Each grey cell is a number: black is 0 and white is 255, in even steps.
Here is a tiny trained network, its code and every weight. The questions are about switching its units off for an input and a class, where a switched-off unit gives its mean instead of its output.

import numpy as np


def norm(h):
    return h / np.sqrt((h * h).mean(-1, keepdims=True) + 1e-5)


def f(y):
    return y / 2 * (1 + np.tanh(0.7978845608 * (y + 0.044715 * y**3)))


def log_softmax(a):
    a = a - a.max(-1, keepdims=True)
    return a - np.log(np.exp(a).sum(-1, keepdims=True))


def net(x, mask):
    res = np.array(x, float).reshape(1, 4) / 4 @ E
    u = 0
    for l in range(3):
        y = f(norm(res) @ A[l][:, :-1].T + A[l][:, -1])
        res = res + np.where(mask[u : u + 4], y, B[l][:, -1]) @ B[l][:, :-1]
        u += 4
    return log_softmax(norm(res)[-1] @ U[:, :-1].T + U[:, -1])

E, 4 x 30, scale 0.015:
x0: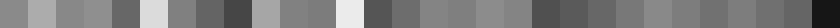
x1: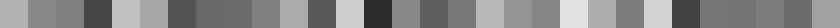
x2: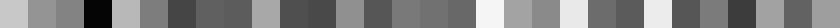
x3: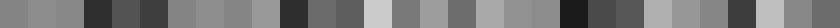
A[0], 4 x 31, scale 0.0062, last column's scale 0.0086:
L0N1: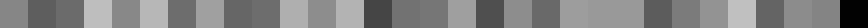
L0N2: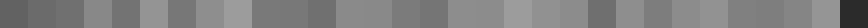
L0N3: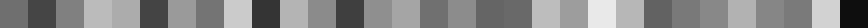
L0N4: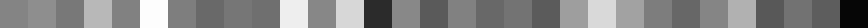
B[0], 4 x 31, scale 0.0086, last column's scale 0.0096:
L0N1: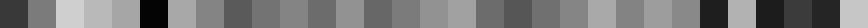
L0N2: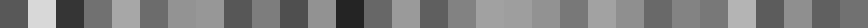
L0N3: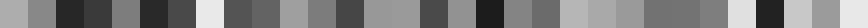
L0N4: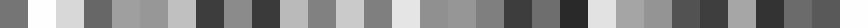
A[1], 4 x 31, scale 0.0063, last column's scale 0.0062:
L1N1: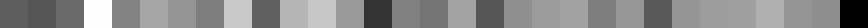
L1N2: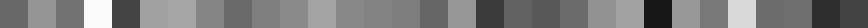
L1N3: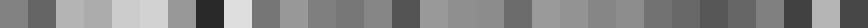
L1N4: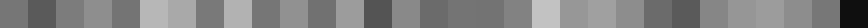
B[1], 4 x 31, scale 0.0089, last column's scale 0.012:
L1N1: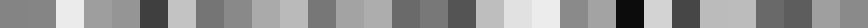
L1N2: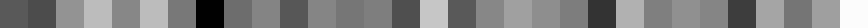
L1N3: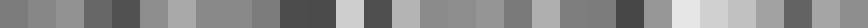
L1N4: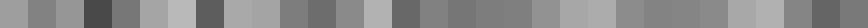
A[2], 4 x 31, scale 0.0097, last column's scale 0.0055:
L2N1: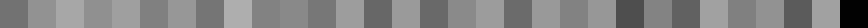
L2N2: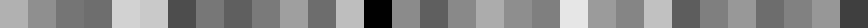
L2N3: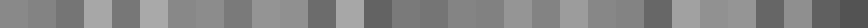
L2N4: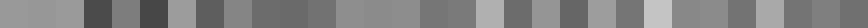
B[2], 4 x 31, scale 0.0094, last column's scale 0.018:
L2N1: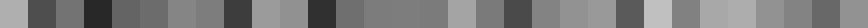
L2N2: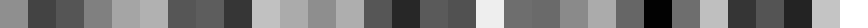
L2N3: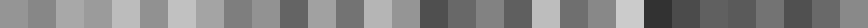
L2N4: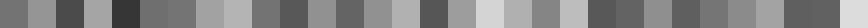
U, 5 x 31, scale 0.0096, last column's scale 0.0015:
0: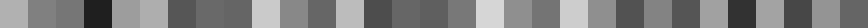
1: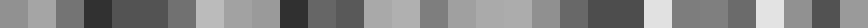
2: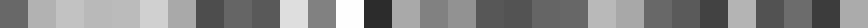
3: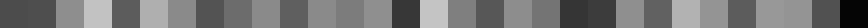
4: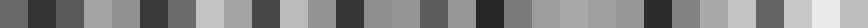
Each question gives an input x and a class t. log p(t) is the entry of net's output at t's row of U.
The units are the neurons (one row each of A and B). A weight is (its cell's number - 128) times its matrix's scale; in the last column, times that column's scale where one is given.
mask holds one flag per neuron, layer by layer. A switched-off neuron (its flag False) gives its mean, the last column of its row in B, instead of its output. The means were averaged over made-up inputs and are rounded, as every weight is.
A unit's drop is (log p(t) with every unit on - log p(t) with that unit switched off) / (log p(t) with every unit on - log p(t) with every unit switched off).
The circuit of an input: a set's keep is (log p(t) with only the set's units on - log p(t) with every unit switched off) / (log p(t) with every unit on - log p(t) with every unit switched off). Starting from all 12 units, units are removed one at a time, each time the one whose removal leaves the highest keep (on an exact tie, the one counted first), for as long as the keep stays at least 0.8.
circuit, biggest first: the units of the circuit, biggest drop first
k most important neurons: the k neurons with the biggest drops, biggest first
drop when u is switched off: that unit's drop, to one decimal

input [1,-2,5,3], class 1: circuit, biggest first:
[L2N2]
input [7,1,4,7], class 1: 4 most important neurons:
[L2N2, L2N4, L0N3, L0N4]
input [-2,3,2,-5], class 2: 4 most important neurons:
[L0N4, L0N1, L0N3, L2N4]
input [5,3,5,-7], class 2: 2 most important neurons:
[L0N4, L0N1]
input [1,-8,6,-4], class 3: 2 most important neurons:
[L2N2, L2N4]
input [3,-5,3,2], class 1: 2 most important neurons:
[L2N2, L1N2]
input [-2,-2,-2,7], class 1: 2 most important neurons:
[L1N2, L2N2]
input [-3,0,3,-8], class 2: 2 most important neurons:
[L0N4, L0N1]
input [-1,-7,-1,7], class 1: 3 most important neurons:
[L2N2, L1N2, L0N1]
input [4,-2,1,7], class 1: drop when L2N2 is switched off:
0.2
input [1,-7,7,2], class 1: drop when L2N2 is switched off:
0.3
